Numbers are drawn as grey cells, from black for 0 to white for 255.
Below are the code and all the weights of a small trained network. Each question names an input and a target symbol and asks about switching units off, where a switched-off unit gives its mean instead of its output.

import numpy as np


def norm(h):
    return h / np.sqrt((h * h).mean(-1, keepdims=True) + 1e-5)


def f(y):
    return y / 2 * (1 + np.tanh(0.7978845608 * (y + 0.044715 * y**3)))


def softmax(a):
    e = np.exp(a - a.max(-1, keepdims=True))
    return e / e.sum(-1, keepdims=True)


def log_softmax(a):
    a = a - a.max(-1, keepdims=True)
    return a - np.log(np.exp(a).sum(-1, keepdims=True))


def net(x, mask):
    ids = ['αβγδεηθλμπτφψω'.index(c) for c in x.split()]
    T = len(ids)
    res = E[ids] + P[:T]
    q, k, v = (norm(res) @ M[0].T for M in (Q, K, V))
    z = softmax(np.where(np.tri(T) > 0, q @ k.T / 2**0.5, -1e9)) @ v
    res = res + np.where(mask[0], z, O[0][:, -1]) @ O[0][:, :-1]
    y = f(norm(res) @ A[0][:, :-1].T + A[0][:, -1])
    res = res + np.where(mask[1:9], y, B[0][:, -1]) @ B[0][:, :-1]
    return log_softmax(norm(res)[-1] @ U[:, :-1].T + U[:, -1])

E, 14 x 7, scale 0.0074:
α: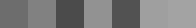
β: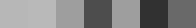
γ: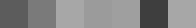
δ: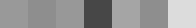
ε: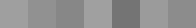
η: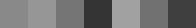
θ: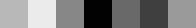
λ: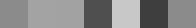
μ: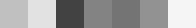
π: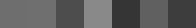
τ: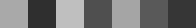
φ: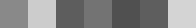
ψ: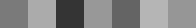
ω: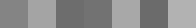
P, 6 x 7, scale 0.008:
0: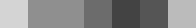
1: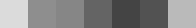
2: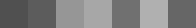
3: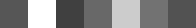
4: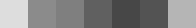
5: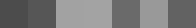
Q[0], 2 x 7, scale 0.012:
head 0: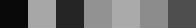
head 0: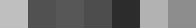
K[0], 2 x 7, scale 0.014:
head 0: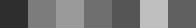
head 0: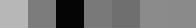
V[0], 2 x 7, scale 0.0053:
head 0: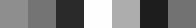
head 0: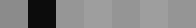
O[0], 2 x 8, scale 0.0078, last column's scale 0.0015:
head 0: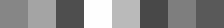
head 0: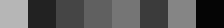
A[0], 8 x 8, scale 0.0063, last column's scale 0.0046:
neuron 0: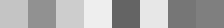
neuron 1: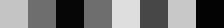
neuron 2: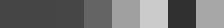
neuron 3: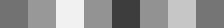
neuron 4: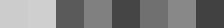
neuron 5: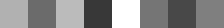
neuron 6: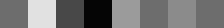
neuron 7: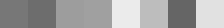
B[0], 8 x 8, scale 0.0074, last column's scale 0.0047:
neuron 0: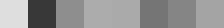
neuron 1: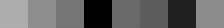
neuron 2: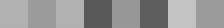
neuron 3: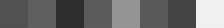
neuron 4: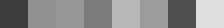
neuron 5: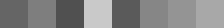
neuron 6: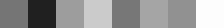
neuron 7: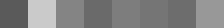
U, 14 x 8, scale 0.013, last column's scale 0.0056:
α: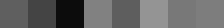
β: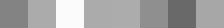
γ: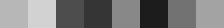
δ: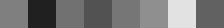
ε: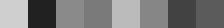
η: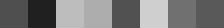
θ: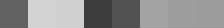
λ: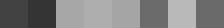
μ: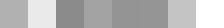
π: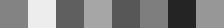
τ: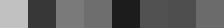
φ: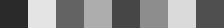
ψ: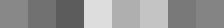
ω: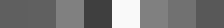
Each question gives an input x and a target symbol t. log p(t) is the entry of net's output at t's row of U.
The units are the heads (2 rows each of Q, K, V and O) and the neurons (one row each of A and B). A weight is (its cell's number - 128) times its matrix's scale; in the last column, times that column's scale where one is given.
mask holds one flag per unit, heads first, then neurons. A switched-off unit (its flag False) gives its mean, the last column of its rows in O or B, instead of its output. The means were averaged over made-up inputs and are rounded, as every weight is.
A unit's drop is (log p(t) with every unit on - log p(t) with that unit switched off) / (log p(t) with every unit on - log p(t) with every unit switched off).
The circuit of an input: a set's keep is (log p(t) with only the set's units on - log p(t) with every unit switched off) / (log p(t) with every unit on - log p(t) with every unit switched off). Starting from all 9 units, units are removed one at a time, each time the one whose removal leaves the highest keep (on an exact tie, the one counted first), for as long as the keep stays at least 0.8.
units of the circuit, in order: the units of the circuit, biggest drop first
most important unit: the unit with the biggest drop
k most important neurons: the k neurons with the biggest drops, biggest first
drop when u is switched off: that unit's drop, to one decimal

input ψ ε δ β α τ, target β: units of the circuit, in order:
(neuron 7; neuron 2; neuron 3)
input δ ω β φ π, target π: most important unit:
neuron 6
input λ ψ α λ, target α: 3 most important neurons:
(neuron 6; neuron 5; neuron 1)
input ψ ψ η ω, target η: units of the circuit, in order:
(neuron 6; head 0)
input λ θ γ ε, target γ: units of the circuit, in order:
(head 0; neuron 1)
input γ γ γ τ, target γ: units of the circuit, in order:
(head 0; neuron 1; neuron 7)
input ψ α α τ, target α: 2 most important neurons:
(neuron 5; neuron 6)
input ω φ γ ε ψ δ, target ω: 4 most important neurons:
(neuron 3; neuron 0; neuron 6; neuron 7)
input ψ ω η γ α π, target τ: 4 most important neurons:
(neuron 4; neuron 6; neuron 2; neuron 7)
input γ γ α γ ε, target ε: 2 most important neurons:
(neuron 0; neuron 4)
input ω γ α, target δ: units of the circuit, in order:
(neuron 2; head 0)
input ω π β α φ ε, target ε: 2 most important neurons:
(neuron 0; neuron 3)
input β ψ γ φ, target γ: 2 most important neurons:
(neuron 1; neuron 3)
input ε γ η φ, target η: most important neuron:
(neuron 6)
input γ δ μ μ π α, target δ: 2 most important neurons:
(neuron 2; neuron 6)
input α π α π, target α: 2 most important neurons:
(neuron 6; neuron 0)
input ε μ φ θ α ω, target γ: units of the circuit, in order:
(neuron 6; head 0; neuron 1)
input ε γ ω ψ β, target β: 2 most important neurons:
(neuron 4; neuron 6)
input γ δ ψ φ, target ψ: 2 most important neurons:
(neuron 6; neuron 3)
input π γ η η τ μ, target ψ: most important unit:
neuron 0
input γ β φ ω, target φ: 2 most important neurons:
(neuron 0; neuron 7)
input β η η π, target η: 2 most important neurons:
(neuron 6; neuron 3)
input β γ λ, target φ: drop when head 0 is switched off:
0.1
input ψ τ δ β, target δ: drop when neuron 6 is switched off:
0.3
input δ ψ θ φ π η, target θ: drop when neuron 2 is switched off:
0.3
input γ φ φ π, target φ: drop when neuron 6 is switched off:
0.2
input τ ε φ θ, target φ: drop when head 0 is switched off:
0.1
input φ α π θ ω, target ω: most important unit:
neuron 4
